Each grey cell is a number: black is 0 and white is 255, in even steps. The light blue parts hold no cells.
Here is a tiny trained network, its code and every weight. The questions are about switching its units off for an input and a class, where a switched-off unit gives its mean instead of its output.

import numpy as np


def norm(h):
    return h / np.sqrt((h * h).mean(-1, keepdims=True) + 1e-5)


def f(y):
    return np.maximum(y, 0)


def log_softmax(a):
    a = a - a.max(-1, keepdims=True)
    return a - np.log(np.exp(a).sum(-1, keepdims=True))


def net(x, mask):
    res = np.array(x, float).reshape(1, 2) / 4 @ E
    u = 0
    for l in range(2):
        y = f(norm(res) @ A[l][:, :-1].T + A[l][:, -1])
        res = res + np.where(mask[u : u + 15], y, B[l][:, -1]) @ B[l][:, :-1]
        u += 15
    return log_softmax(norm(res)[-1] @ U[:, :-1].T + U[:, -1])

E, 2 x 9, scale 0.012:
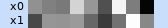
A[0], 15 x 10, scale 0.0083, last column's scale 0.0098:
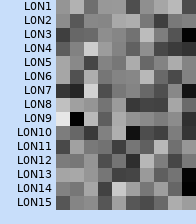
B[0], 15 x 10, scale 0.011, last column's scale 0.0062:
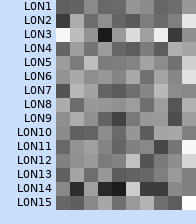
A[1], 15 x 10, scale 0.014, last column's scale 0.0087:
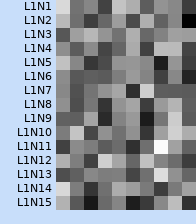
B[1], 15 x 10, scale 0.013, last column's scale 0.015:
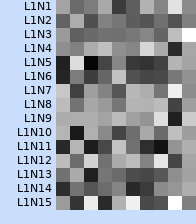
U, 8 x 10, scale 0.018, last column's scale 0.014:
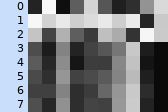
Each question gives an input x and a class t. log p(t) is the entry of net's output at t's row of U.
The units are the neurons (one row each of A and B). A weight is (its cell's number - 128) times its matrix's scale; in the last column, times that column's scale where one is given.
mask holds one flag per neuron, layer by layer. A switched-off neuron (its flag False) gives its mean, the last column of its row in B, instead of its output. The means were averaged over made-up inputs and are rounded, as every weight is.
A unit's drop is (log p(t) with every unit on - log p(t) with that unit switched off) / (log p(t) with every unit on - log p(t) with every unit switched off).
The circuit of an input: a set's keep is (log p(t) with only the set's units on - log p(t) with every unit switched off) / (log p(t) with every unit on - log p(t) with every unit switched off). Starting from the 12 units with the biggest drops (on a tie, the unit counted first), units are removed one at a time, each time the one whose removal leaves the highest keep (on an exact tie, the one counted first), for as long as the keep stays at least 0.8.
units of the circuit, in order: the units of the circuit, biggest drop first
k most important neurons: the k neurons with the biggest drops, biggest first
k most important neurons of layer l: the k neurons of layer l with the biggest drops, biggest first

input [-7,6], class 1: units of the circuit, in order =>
L1N9
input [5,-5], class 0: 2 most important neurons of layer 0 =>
L0N15, L0N5
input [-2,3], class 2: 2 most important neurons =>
L0N11, L0N15
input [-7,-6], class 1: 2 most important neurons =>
L1N9, L1N8
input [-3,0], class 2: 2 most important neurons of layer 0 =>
L0N15, L0N12
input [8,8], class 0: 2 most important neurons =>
L1N11, L0N15
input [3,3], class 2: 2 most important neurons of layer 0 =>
L0N12, L0N2
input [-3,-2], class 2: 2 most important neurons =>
L0N15, L0N12
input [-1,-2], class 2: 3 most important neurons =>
L1N9, L1N11, L1N5
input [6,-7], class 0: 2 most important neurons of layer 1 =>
L1N5, L1N14
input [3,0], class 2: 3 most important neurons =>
L0N12, L0N15, L1N9
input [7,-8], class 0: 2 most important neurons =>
L1N5, L1N14
